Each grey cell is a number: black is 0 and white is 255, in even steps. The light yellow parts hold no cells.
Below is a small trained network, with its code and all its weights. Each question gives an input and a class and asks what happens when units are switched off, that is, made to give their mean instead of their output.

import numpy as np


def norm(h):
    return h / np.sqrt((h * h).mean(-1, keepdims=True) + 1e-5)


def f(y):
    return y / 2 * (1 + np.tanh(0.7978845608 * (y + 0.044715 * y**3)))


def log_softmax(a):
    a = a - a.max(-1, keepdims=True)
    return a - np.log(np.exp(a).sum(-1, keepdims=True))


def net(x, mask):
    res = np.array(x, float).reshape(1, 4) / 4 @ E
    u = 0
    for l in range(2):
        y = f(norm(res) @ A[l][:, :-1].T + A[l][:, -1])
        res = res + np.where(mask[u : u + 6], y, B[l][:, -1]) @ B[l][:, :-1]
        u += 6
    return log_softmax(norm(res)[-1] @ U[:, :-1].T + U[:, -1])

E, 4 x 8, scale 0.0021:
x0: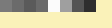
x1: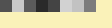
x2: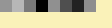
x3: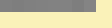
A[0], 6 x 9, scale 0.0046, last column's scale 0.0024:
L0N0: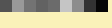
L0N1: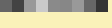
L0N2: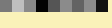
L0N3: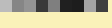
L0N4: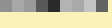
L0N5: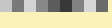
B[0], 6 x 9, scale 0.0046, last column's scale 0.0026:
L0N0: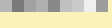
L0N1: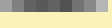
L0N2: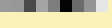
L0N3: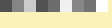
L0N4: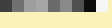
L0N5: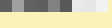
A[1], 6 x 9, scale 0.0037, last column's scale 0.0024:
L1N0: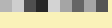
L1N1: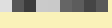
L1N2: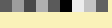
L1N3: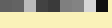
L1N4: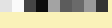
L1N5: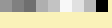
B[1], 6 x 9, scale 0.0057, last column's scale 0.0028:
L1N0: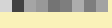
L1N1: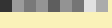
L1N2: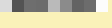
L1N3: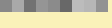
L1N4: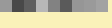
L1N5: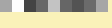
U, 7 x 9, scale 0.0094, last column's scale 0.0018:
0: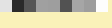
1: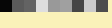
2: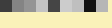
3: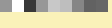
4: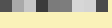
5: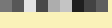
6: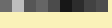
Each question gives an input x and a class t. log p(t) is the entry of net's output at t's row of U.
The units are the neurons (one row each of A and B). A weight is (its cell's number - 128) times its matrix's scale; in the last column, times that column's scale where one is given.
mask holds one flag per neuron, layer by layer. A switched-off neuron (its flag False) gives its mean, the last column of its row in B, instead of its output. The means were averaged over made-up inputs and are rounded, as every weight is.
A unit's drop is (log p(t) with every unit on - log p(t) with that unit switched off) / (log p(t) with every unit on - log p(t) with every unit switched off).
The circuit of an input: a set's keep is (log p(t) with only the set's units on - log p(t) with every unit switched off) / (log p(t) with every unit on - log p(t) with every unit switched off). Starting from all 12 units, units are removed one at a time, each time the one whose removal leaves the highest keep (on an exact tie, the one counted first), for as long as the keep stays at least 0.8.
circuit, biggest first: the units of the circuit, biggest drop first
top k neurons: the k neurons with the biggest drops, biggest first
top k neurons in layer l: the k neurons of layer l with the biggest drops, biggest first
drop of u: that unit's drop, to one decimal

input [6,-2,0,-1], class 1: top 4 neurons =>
[L1N1, L0N3, L1N2, L0N4]
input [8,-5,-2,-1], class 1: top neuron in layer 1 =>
[L1N1]
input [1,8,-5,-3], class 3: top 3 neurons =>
[L0N0, L1N5, L0N3]
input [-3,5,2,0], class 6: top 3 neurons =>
[L0N4, L0N2, L0N3]
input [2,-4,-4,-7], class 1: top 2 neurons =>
[L1N1, L0N5]
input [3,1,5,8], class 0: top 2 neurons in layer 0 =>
[L0N4, L0N2]
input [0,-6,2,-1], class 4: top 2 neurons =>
[L0N3, L0N5]
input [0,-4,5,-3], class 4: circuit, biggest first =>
[L0N3, L0N4, L1N3]
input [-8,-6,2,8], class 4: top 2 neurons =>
[L0N3, L0N2]
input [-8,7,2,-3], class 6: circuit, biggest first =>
[L0N4, L0N2]
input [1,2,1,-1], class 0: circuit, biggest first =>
[L0N2, L1N2]
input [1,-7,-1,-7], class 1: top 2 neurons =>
[L1N1, L0N2]
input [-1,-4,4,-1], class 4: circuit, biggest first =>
[L0N3, L0N5]
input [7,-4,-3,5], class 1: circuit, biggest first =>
[L1N1]
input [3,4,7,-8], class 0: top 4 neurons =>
[L1N4, L0N2, L1N0, L0N4]
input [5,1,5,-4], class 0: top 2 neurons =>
[L0N4, L1N4]
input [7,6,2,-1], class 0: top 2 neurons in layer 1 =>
[L1N0, L1N4]
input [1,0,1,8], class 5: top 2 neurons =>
[L0N5, L0N3]
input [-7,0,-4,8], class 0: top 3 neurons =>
[L0N3, L1N2, L0N5]
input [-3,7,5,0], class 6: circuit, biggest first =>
[L0N2]
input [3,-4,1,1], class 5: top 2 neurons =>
[L0N2, L0N3]
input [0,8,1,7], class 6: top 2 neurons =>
[L0N4, L0N2]
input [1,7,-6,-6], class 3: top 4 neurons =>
[L1N5, L0N0, L0N3, L1N0]
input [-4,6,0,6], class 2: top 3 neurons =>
[L0N4, L1N5, L0N1]
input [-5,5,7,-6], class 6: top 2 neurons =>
[L0N2, L0N4]
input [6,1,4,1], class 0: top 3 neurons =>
[L0N4, L1N0, L1N4]
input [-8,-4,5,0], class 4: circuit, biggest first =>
[L0N5]
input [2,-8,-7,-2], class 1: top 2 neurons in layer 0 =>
[L0N5, L0N2]
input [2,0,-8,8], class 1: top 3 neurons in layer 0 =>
[L0N5, L0N3, L0N1]
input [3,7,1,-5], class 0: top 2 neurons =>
[L0N2, L0N3]
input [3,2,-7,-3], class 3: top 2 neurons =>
[L1N5, L0N4]
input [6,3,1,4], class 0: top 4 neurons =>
[L0N4, L1N0, L0N3, L1N4]
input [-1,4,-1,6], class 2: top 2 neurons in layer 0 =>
[L0N4, L0N0]
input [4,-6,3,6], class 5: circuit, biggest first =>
[L0N3]
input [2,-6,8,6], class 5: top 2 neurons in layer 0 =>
[L0N3, L0N0]
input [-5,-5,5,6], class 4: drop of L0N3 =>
0.8
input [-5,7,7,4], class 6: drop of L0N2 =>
0.7
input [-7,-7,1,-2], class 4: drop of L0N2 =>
0.4
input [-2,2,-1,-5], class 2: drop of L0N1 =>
0.0
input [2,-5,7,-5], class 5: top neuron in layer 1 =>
[L1N1]
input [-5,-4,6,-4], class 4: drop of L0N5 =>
0.1
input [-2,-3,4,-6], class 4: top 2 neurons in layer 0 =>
[L0N3, L0N5]
